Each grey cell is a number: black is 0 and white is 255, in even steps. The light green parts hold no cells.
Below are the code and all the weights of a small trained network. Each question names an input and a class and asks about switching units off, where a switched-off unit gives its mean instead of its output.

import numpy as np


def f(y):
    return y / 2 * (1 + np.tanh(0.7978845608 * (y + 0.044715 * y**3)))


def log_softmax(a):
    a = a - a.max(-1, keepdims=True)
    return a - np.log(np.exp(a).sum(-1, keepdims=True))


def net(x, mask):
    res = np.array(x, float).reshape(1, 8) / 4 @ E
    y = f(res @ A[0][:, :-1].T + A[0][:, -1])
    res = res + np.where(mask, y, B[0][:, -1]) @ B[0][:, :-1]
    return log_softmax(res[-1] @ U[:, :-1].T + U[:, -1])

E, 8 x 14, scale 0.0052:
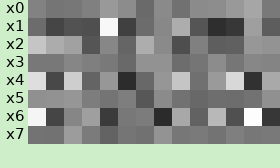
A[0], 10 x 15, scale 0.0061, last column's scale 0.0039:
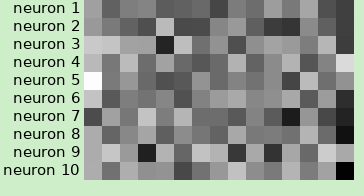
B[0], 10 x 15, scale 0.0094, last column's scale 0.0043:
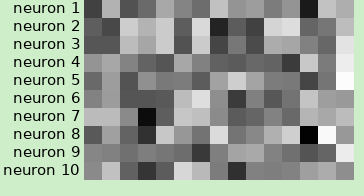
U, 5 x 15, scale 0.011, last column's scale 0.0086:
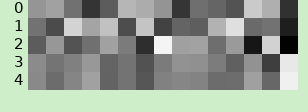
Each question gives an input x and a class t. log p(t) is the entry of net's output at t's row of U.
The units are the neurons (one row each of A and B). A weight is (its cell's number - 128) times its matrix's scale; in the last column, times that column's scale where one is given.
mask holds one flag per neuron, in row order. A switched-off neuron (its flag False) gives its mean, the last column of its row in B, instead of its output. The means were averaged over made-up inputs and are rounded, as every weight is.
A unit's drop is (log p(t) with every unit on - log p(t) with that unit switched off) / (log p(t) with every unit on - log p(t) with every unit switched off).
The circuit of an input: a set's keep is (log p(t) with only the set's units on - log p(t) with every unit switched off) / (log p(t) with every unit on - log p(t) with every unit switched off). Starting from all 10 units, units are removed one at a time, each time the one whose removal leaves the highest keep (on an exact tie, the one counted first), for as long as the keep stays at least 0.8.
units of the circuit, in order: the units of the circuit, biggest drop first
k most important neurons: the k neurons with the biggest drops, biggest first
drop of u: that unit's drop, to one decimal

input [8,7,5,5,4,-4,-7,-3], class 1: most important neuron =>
[neuron 2]
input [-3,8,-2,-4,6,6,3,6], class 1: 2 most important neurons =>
[neuron 2; neuron 7]
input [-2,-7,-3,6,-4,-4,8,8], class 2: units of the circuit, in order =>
[neuron 1; neuron 8]
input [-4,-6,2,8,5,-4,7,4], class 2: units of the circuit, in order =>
[neuron 5; neuron 1]
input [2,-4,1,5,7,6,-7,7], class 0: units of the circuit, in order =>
[neuron 4; neuron 6]
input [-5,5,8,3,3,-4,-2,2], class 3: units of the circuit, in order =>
[neuron 9; neuron 8]
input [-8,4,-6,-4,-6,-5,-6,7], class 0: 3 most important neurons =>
[neuron 7; neuron 5; neuron 9]
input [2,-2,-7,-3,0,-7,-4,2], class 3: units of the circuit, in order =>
[neuron 8; neuron 1]
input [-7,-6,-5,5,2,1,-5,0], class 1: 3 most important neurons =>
[neuron 3; neuron 5; neuron 1]
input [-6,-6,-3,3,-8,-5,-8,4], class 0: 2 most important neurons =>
[neuron 7; neuron 5]
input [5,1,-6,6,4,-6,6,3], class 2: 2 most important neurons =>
[neuron 1; neuron 8]
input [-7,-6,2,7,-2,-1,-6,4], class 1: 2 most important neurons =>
[neuron 3; neuron 5]
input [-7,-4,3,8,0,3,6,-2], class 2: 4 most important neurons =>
[neuron 5; neuron 1; neuron 8; neuron 2]
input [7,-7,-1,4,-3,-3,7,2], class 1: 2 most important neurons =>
[neuron 3; neuron 9]
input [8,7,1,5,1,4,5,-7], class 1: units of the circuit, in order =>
[neuron 2]
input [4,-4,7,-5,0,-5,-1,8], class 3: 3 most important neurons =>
[neuron 2; neuron 9; neuron 8]
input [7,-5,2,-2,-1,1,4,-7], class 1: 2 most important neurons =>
[neuron 3; neuron 9]
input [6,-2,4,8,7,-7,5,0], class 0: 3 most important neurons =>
[neuron 6; neuron 4; neuron 10]
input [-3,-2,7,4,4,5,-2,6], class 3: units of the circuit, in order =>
[neuron 9; neuron 8; neuron 1]
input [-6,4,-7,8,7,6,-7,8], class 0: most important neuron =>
[neuron 4]
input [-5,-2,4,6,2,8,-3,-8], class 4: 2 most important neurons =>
[neuron 1; neuron 8]
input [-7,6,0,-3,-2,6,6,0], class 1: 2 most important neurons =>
[neuron 2; neuron 9]
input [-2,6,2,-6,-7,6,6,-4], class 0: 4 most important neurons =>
[neuron 7; neuron 3; neuron 9; neuron 8]
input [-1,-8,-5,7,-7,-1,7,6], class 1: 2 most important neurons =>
[neuron 3; neuron 4]
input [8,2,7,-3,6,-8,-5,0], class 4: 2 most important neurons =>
[neuron 9; neuron 7]
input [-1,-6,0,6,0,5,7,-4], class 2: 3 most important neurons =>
[neuron 5; neuron 1; neuron 8]
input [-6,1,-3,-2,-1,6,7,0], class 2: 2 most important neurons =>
[neuron 8; neuron 1]
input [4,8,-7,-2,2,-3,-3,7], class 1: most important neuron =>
[neuron 2]
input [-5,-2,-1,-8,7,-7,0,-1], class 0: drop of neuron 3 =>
0.0
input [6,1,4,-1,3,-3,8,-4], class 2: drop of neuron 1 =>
0.1
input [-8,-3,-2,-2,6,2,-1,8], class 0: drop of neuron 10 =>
0.1
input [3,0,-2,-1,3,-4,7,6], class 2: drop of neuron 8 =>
0.2
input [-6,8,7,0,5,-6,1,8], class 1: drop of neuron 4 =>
-0.1
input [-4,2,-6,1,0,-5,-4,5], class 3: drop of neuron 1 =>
0.5
